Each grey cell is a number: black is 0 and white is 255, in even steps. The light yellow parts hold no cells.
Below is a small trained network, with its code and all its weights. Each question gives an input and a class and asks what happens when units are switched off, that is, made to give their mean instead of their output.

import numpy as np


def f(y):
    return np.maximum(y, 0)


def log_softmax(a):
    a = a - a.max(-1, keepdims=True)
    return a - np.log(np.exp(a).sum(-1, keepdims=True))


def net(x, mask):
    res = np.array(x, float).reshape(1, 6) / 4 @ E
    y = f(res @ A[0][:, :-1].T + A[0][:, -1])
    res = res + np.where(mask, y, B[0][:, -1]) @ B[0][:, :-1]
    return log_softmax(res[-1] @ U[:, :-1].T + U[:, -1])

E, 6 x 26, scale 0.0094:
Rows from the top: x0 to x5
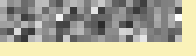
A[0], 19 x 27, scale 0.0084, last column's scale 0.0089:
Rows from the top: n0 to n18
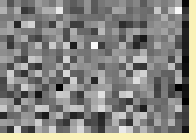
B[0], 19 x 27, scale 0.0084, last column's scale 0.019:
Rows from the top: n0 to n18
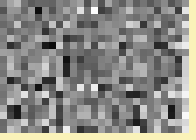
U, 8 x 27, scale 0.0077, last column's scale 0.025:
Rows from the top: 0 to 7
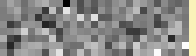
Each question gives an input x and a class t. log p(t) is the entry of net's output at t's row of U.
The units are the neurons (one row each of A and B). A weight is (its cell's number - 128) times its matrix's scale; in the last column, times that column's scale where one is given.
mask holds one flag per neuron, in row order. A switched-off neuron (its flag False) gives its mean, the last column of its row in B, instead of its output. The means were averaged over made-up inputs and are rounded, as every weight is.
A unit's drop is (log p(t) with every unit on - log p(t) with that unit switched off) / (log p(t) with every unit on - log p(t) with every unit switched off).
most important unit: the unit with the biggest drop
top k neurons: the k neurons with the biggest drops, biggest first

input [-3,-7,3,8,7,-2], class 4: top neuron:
(n17)
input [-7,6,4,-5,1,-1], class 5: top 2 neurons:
(n16, n11)
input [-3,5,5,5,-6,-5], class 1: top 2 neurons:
(n3, n13)
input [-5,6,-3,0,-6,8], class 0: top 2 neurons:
(n8, n10)
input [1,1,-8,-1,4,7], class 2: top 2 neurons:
(n12, n9)
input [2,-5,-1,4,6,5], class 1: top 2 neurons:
(n18, n6)
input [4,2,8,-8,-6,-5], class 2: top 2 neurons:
(n1, n17)
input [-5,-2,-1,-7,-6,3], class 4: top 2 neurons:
(n13, n18)
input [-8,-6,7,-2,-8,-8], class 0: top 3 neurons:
(n9, n5, n18)
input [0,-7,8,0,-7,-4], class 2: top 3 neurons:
(n1, n18, n6)
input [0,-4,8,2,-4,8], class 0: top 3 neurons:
(n10, n8, n12)
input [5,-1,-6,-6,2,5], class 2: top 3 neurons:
(n12, n17, n16)
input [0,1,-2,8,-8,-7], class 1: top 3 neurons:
(n3, n13, n14)
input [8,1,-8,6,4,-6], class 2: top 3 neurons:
(n12, n16, n13)
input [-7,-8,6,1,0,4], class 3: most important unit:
n11
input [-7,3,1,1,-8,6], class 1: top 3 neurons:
(n3, n14, n15)
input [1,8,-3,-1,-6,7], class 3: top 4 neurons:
(n6, n9, n5, n18)
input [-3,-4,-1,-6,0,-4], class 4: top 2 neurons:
(n13, n6)
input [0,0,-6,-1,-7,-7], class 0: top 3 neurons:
(n9, n5, n18)
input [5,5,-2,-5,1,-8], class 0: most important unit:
n9
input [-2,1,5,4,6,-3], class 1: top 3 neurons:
(n18, n12, n13)
